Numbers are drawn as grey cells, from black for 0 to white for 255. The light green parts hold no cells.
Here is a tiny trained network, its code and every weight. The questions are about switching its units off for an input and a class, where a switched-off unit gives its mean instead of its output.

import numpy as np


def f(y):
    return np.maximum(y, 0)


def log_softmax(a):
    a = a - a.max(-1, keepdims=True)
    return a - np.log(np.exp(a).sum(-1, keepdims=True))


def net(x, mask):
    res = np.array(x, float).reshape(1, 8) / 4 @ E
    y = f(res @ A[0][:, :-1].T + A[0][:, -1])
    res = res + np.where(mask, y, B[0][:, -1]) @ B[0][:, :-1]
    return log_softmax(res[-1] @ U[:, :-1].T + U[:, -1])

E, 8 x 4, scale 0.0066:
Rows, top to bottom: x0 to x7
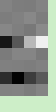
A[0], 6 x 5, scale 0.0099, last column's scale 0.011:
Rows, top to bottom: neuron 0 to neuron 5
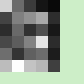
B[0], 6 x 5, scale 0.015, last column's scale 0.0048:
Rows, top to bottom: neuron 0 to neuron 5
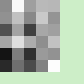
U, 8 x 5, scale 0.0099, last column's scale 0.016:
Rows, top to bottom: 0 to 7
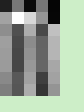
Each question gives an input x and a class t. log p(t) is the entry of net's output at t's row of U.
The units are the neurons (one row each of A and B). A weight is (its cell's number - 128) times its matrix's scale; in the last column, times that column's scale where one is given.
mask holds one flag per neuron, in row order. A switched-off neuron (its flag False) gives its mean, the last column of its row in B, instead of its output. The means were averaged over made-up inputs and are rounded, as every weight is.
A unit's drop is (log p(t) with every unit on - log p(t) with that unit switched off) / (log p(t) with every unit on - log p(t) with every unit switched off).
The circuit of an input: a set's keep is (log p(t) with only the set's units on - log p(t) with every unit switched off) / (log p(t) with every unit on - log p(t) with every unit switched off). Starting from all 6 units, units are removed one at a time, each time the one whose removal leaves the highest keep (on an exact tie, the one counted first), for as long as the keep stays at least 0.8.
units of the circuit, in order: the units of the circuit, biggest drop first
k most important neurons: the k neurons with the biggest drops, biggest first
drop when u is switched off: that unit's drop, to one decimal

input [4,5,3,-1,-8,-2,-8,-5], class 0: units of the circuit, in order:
[neuron 5]
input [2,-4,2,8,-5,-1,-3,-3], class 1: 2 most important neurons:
[neuron 3; neuron 1]
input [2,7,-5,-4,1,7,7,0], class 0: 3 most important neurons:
[neuron 2; neuron 4; neuron 3]
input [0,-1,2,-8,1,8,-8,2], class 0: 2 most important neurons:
[neuron 5; neuron 3]
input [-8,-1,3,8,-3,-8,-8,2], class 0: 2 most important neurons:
[neuron 5; neuron 0]
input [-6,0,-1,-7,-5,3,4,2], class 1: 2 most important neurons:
[neuron 0; neuron 5]
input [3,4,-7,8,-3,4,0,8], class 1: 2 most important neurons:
[neuron 3; neuron 1]
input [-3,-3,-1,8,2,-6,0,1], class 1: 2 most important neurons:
[neuron 3; neuron 1]
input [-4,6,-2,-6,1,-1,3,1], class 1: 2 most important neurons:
[neuron 0; neuron 5]
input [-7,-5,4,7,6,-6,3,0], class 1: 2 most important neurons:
[neuron 3; neuron 1]
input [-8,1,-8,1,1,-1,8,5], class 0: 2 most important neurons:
[neuron 2; neuron 4]
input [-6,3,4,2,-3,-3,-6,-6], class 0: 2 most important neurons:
[neuron 5; neuron 3]
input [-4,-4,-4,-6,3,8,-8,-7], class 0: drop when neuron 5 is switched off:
1.0
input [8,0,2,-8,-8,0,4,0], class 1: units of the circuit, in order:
[neuron 0]
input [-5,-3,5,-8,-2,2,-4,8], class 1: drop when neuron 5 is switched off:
-0.1
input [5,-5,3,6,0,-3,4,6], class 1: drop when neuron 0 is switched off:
-0.2
